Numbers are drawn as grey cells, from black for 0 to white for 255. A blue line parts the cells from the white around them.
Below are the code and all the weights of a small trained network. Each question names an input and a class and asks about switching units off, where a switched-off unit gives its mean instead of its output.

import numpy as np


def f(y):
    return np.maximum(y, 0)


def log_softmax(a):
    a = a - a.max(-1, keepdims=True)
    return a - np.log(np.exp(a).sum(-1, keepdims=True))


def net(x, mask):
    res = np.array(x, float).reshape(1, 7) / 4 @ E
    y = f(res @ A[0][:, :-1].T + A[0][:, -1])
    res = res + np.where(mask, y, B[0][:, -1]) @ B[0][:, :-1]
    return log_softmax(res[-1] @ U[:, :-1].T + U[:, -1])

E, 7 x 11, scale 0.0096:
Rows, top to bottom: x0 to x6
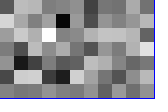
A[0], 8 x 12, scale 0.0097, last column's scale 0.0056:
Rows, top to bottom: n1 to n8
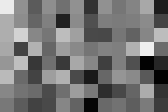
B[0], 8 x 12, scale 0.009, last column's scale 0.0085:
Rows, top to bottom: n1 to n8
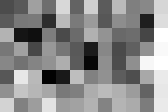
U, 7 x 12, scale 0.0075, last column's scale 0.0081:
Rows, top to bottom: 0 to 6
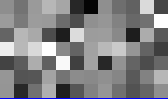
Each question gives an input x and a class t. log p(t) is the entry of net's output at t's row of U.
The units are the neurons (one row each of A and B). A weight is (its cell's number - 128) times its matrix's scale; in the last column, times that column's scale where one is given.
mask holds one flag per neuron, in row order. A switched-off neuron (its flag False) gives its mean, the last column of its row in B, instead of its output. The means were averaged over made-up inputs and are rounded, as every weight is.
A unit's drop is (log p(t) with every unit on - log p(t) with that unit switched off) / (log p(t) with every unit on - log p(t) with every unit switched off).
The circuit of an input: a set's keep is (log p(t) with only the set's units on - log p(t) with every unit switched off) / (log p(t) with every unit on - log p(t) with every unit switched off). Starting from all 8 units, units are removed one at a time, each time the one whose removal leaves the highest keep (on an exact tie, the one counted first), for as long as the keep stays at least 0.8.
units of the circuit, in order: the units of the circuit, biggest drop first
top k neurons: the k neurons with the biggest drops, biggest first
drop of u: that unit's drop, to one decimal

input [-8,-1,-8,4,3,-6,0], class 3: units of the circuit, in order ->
(n8)
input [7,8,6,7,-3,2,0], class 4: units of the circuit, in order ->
(n1 n2)
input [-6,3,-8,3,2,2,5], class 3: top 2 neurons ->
(n7 n8)
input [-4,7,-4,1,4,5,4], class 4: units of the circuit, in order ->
(n2 n1)
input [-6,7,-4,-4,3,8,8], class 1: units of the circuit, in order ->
(n6 n2)
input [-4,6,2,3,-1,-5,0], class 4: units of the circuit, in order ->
(n1 n2)
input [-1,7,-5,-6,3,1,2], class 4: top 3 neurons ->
(n2 n1 n4)
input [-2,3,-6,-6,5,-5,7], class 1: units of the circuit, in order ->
(n8 n6 n7)
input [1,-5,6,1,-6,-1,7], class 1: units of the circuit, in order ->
(n8 n3)
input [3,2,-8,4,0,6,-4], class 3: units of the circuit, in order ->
(n7 n8)
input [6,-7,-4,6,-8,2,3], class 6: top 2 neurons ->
(n3 n5)
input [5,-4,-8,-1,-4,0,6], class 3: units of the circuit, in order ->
(n8 n7)
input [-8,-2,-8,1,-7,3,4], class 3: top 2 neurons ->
(n7 n8)
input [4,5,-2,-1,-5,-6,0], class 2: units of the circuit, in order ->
(n6)
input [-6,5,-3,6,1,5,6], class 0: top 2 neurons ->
(n4 n6)
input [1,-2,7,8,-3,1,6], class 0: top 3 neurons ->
(n4 n8 n7)
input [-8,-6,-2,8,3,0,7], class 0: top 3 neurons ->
(n4 n3 n2)
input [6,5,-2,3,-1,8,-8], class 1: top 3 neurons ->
(n6 n3 n2)
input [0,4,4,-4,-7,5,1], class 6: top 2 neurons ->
(n3 n6)
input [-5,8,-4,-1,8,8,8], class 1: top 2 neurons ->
(n6 n7)
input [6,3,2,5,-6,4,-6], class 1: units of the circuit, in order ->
(n3)
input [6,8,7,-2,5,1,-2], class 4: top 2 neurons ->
(n2 n1)
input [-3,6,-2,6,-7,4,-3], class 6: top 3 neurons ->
(n3 n5 n4)
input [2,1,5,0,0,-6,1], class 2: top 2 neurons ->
(n6 n8)
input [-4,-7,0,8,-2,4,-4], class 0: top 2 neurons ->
(n4 n2)
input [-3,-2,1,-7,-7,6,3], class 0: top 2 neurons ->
(n5 n6)
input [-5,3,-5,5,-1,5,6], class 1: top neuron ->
(n5)
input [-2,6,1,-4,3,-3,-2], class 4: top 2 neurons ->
(n2 n1)
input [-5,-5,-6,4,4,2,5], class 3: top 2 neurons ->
(n7 n8)
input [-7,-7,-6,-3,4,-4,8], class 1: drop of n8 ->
0.2
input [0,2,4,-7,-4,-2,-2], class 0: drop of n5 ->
1.0
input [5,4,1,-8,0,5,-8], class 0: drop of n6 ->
0.0
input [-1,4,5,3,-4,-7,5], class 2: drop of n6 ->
0.8
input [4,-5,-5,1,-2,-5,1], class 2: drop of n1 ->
0.1
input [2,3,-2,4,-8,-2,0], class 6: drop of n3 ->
0.8
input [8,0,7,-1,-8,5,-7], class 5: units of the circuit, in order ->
(n3)
